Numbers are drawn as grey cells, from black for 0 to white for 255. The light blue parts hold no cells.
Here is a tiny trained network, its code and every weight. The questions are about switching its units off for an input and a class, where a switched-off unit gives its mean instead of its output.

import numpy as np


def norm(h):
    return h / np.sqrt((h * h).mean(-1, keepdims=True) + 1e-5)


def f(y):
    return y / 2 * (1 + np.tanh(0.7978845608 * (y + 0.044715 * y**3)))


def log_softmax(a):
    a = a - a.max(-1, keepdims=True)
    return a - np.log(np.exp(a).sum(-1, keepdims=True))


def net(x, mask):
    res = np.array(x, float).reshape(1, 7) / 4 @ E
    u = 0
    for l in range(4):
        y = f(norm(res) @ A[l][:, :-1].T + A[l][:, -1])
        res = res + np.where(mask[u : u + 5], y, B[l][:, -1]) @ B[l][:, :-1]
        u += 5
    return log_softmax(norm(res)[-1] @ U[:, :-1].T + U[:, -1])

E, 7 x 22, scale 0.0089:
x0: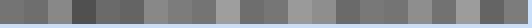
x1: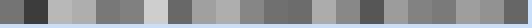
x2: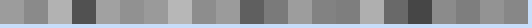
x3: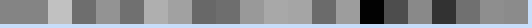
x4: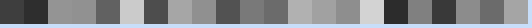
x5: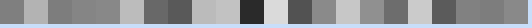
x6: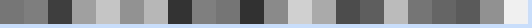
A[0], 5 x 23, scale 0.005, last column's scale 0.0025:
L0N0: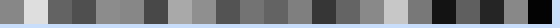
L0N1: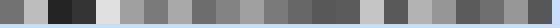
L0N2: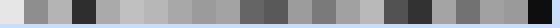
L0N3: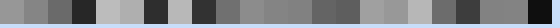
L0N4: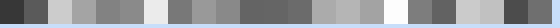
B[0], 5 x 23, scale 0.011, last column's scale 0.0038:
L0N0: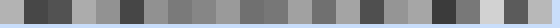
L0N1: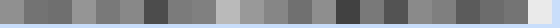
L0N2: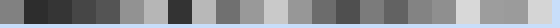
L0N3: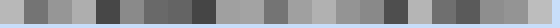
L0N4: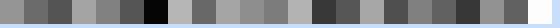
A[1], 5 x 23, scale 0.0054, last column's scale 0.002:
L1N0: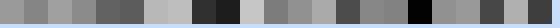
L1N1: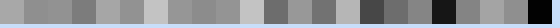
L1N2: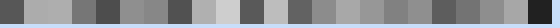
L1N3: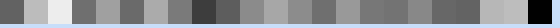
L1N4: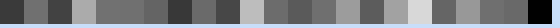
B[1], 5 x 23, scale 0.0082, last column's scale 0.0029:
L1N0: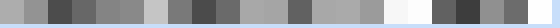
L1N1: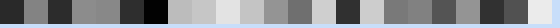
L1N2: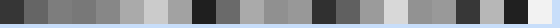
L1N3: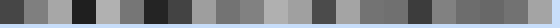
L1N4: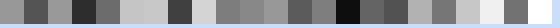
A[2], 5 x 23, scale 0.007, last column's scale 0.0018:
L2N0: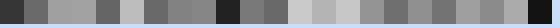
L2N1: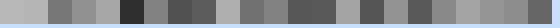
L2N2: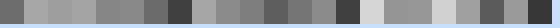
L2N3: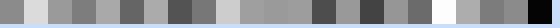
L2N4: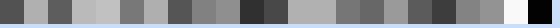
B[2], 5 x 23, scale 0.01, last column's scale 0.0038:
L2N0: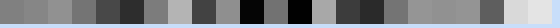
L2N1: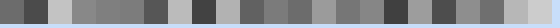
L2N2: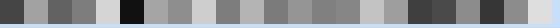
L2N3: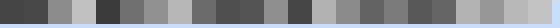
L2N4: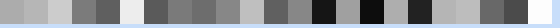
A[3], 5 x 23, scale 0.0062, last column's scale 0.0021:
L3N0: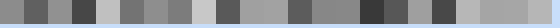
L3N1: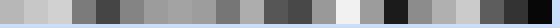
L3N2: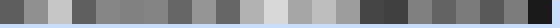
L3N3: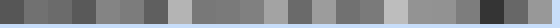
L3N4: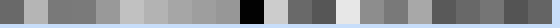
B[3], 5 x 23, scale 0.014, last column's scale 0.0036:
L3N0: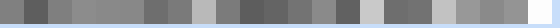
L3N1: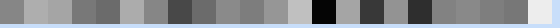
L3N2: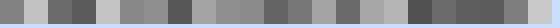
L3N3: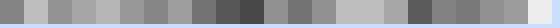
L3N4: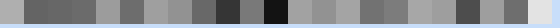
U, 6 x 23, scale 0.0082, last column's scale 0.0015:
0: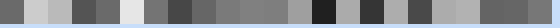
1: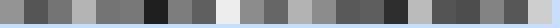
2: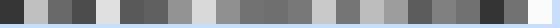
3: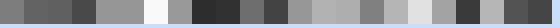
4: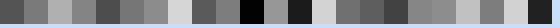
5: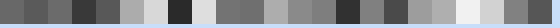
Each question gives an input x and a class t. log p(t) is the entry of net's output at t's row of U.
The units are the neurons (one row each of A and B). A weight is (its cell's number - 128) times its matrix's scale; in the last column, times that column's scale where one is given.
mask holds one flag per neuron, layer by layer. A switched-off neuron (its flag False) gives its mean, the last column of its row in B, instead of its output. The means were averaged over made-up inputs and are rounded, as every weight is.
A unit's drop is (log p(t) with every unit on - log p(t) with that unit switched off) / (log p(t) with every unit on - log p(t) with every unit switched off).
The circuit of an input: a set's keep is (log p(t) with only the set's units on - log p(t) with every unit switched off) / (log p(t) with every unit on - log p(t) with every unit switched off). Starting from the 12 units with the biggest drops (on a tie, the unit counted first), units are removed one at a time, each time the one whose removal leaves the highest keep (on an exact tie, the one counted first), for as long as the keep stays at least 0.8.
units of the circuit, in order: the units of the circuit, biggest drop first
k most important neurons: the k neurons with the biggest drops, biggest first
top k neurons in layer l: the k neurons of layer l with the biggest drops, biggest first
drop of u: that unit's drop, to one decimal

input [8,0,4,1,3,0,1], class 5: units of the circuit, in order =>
L0N2
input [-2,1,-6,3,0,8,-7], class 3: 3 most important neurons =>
L3N4, L1N2, L2N4
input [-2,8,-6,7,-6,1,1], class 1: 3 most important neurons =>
L0N4, L1N1, L2N2
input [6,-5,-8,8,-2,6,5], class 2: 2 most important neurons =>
L3N2, L1N1
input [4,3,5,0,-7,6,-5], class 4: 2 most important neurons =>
L2N3, L2N1
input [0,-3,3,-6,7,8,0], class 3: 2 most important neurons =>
L1N2, L3N4
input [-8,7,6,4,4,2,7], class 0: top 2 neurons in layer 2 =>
L2N4, L2N1
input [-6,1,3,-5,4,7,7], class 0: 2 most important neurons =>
L2N4, L1N0
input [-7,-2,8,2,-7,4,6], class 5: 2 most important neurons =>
L0N2, L2N0
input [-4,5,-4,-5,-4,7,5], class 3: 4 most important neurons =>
L1N2, L3N4, L1N1, L0N1
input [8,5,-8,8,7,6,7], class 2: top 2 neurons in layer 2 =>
L2N3, L2N1
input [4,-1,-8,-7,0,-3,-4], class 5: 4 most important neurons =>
L1N4, L0N4, L1N1, L3N2
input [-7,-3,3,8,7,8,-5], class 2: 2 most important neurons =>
L1N1, L3N2
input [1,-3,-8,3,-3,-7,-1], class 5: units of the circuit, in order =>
L1N4
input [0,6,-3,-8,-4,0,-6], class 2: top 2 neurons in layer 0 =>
L0N0, L0N3
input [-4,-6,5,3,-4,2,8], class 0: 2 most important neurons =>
L2N4, L0N4
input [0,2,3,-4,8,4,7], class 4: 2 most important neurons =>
L2N0, L3N1
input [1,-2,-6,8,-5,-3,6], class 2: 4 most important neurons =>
L1N1, L1N3, L3N2, L3N0
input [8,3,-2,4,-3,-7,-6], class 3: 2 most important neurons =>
L1N0, L2N4
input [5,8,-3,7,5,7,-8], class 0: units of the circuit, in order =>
L3N1
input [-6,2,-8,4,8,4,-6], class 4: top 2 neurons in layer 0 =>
L0N2, L0N0
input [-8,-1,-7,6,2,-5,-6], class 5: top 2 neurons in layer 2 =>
L2N4, L2N2
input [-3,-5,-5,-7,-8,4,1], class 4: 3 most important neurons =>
L2N3, L2N1, L1N1
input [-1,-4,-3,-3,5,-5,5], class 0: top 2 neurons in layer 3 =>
L3N4, L3N0
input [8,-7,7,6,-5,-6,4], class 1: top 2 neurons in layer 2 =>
L2N2, L2N1
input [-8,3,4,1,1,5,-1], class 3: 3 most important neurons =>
L3N4, L1N4, L0N1
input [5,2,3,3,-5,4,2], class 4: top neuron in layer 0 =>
L0N3
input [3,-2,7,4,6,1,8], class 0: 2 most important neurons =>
L2N4, L1N4
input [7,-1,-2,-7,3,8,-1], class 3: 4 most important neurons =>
L1N2, L3N4, L1N1, L0N4
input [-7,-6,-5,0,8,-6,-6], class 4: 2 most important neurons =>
L2N0, L0N4
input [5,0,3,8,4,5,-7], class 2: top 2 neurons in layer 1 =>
L1N1, L1N3
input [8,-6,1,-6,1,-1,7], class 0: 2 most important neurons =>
L2N4, L0N4
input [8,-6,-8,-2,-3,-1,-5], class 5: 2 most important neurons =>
L1N4, L0N4
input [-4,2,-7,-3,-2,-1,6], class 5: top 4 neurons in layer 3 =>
L3N1, L3N0, L3N3, L3N2
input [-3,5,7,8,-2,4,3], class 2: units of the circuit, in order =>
L1N1
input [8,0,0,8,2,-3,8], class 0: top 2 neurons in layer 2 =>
L2N4, L2N2
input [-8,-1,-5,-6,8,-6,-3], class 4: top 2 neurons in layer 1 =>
L1N1, L1N2
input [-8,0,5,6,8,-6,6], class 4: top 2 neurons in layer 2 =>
L2N0, L2N2
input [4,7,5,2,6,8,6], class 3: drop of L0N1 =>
0.1
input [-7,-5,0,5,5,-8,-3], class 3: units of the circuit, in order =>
L1N0
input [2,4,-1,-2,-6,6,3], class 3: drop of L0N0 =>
0.1
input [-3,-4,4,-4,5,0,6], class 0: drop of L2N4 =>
1.8
